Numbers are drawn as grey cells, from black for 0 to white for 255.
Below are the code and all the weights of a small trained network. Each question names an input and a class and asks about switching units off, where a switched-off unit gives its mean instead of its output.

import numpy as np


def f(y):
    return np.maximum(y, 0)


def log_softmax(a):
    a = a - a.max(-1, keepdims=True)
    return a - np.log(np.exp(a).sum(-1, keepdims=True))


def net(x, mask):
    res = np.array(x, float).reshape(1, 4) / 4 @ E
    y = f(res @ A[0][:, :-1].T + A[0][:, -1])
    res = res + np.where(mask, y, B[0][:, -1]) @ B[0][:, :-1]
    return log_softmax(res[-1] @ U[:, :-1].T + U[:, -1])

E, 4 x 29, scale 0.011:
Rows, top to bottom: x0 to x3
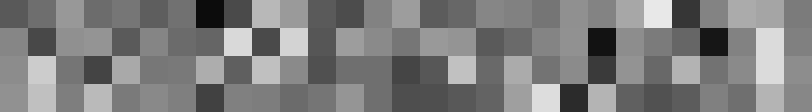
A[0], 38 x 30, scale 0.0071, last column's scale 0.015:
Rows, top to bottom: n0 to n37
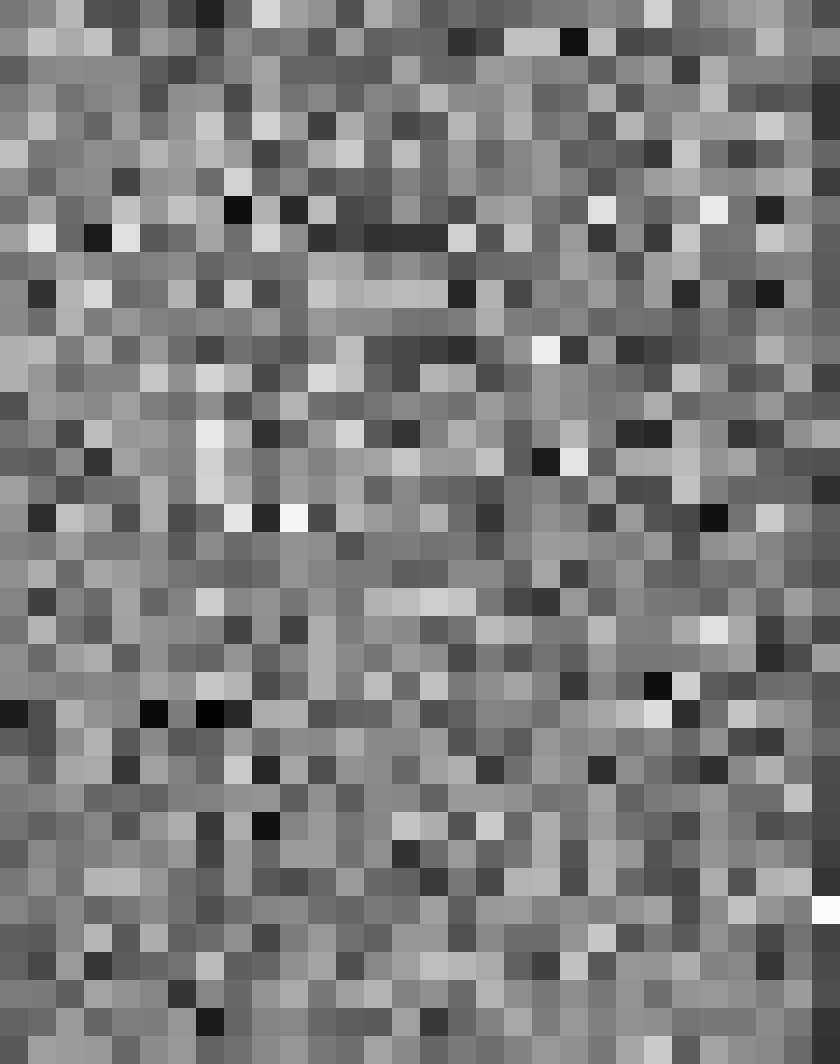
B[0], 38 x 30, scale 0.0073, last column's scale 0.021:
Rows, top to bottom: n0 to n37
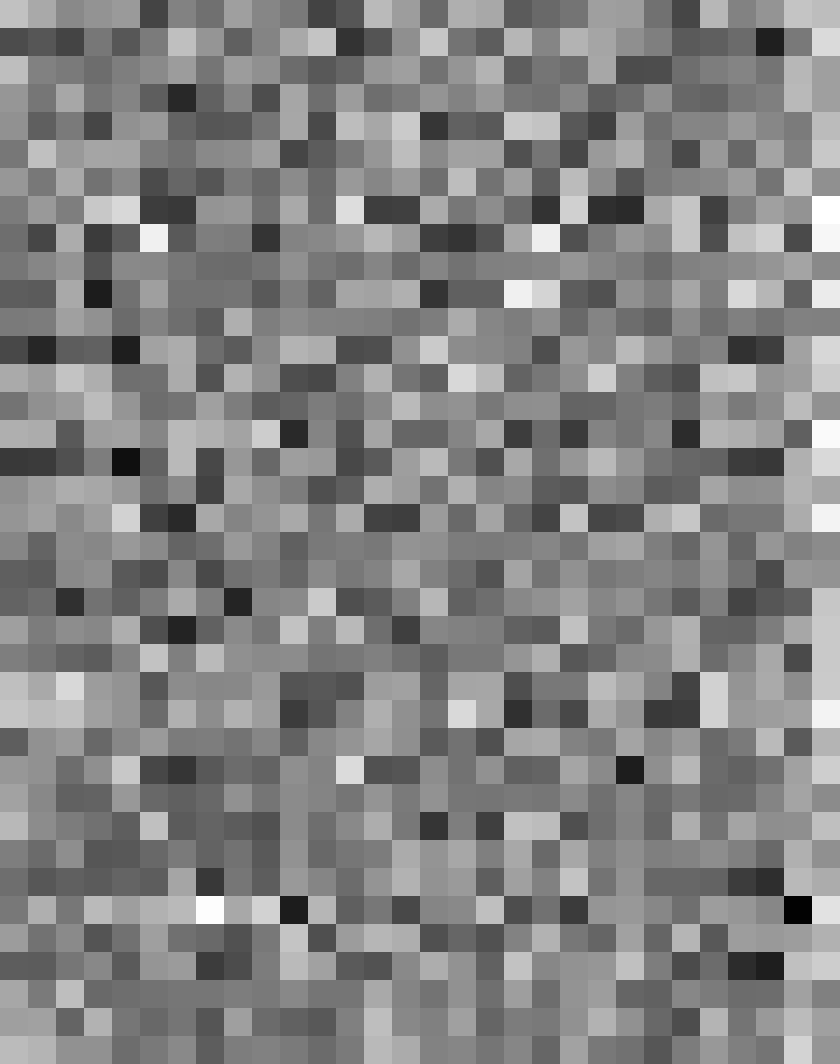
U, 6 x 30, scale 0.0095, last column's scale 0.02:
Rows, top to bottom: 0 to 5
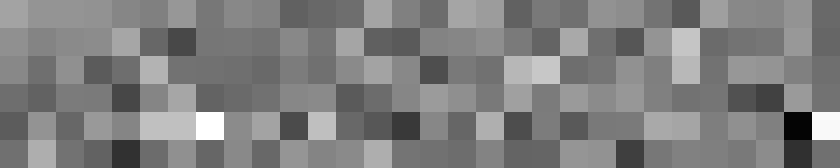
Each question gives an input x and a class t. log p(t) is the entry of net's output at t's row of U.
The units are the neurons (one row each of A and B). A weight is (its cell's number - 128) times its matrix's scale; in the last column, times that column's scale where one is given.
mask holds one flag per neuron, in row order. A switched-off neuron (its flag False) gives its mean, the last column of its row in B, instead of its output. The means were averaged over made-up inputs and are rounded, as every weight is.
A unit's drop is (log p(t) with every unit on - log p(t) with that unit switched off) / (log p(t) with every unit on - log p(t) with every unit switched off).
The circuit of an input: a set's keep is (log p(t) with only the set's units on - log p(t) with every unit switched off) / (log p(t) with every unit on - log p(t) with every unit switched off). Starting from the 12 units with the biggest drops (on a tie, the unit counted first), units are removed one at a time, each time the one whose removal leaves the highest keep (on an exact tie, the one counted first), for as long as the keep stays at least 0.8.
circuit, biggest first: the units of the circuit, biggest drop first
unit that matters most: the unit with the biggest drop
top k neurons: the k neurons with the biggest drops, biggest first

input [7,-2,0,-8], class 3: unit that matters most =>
n16
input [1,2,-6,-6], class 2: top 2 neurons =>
n10, n12
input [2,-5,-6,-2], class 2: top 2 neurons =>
n10, n18
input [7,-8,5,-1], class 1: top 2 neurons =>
n7, n22
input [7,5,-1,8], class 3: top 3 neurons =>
n1, n12, n15
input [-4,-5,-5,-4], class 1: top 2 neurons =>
n7, n8
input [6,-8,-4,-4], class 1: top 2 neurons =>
n7, n22
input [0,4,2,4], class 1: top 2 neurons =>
n18, n16
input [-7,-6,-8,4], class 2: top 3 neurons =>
n10, n29, n33
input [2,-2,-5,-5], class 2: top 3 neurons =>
n10, n12, n1
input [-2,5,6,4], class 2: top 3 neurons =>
n8, n7, n4
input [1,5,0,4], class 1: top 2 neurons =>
n18, n27
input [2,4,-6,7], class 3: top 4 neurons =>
n12, n1, n8, n31
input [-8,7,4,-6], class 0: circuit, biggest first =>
n13
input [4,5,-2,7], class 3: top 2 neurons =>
n1, n12
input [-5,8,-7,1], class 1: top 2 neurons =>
n18, n27
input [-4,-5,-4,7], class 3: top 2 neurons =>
n12, n1
